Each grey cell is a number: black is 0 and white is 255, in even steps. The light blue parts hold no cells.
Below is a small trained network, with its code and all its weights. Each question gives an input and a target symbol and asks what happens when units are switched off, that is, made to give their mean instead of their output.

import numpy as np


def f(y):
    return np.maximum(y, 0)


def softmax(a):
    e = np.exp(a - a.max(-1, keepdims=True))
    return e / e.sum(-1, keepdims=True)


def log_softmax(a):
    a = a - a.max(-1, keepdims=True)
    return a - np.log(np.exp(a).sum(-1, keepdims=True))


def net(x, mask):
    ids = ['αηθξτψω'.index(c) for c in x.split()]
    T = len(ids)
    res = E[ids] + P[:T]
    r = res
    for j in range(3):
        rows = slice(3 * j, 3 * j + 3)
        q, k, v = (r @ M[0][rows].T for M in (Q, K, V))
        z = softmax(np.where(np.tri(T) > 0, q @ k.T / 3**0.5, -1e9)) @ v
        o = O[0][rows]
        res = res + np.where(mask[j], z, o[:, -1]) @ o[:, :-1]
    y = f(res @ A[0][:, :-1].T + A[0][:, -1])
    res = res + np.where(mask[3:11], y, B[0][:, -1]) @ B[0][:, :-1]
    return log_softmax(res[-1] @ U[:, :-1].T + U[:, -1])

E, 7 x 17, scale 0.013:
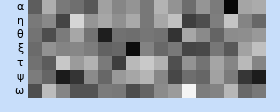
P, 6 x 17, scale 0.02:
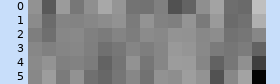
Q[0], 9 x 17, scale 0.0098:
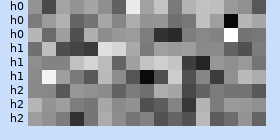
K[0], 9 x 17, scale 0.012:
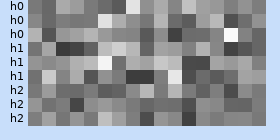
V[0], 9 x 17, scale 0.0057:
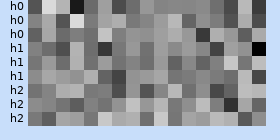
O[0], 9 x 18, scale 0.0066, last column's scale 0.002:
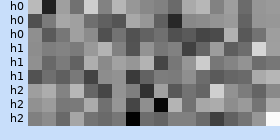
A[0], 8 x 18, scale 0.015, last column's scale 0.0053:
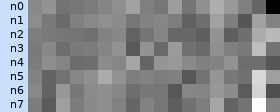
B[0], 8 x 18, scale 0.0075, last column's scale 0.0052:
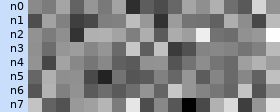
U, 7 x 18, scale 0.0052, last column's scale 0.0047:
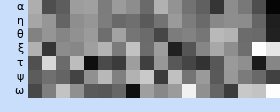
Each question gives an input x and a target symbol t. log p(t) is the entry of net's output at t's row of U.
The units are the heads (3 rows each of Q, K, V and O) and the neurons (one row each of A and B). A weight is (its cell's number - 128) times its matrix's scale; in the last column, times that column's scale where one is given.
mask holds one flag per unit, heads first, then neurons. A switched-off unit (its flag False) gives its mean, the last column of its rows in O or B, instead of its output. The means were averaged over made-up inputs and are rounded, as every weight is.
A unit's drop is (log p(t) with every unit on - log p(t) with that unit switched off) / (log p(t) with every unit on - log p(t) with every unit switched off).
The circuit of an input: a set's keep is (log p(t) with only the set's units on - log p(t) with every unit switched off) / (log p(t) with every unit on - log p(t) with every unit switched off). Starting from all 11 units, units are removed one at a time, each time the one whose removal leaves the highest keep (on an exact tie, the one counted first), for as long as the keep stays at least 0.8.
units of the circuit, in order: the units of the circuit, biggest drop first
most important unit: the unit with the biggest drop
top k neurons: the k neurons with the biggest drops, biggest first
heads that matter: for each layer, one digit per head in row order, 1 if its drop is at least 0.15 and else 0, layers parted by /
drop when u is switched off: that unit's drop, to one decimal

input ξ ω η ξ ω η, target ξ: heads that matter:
101
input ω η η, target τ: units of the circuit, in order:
(h0)
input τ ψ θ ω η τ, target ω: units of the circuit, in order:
(h0 n7)
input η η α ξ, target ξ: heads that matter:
100
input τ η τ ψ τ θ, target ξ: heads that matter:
010
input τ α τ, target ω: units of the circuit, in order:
(h1 n7)
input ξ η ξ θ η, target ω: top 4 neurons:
(n0 n7 n4 n3)
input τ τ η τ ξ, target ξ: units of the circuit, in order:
(h1 h0 n7)
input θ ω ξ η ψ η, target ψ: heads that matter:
011
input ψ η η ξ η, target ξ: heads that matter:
001
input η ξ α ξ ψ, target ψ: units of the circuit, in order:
(h1 n1 n2)
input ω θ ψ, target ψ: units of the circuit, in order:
(n2 n1 h1)
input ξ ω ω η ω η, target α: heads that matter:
100
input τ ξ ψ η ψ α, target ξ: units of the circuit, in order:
(h0 h1)
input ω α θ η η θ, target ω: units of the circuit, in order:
(n7 h0)
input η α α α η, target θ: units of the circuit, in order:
(h2 n0)
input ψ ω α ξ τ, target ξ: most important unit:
h1
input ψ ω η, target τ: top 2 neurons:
(n5 n1)
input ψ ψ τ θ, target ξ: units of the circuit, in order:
(h1 n7)
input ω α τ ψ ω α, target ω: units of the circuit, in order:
(h1 n7)
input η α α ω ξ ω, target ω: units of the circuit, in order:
(n7 n4)
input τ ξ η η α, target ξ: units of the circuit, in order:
(h0 h1 n7)
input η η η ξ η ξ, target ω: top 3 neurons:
(n7 n3 n1)
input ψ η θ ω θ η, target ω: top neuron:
(n0)
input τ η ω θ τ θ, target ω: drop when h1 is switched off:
0.3
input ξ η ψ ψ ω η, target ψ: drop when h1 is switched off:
0.2
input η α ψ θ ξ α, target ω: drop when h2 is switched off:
-0.3
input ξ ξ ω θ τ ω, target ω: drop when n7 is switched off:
0.4
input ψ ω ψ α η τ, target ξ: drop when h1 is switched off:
0.7
